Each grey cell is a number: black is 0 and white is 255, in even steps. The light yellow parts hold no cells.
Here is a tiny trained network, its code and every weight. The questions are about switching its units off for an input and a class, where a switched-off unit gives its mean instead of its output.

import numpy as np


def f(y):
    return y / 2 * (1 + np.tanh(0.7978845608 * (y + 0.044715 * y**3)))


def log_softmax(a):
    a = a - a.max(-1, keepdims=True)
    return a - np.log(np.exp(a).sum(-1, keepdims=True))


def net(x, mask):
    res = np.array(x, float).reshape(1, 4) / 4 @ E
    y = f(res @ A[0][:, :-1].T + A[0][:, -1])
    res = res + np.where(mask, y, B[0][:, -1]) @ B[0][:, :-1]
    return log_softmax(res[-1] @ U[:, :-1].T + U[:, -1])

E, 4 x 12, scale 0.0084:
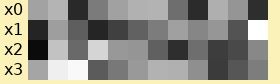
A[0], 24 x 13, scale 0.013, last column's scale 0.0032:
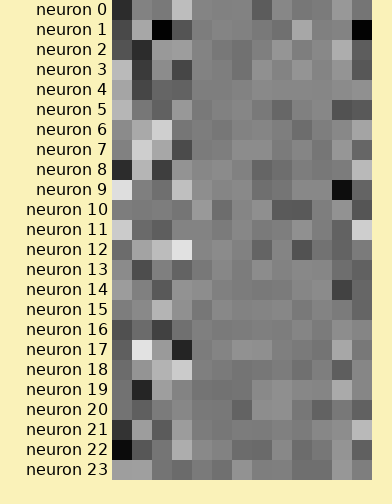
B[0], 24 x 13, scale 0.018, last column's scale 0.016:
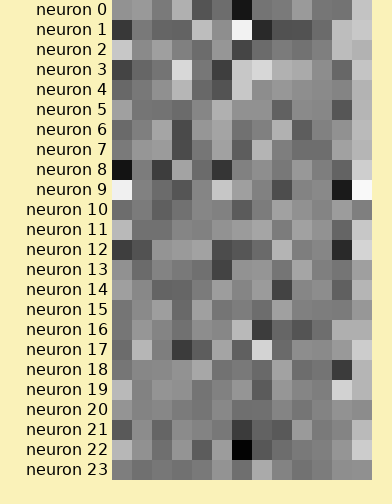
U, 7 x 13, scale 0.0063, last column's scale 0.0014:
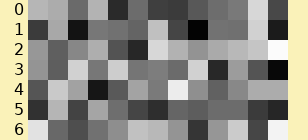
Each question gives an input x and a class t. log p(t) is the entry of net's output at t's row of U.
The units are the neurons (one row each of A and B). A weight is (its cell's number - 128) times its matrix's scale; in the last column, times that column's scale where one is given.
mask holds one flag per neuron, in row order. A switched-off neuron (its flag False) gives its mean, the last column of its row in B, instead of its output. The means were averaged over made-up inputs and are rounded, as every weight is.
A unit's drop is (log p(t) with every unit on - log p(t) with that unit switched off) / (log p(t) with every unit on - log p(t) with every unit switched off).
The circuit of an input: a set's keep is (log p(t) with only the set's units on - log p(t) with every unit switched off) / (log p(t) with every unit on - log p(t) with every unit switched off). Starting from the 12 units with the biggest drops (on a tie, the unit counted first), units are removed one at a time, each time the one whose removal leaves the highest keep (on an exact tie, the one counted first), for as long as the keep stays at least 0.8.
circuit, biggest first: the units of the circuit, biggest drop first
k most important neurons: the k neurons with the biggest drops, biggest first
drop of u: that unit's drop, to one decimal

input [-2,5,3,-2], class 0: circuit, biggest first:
neuron 22
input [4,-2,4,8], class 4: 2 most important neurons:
neuron 17; neuron 7
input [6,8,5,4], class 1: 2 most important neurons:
neuron 1; neuron 8
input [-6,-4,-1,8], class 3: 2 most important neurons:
neuron 12; neuron 18
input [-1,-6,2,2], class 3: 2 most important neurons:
neuron 12; neuron 18
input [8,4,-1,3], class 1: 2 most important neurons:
neuron 1; neuron 6
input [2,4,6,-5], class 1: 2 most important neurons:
neuron 1; neuron 16
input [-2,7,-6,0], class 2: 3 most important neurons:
neuron 3; neuron 4; neuron 19
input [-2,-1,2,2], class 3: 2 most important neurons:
neuron 8; neuron 21
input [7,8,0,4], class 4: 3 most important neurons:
neuron 17; neuron 7; neuron 23
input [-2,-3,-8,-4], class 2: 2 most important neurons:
neuron 3; neuron 4
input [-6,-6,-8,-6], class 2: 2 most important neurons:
neuron 3; neuron 4
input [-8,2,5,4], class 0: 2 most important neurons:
neuron 22; neuron 2
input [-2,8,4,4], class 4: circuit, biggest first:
neuron 17
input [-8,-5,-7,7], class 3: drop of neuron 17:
0.2
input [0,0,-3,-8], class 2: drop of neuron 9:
0.1
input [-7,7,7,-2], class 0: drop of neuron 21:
0.0
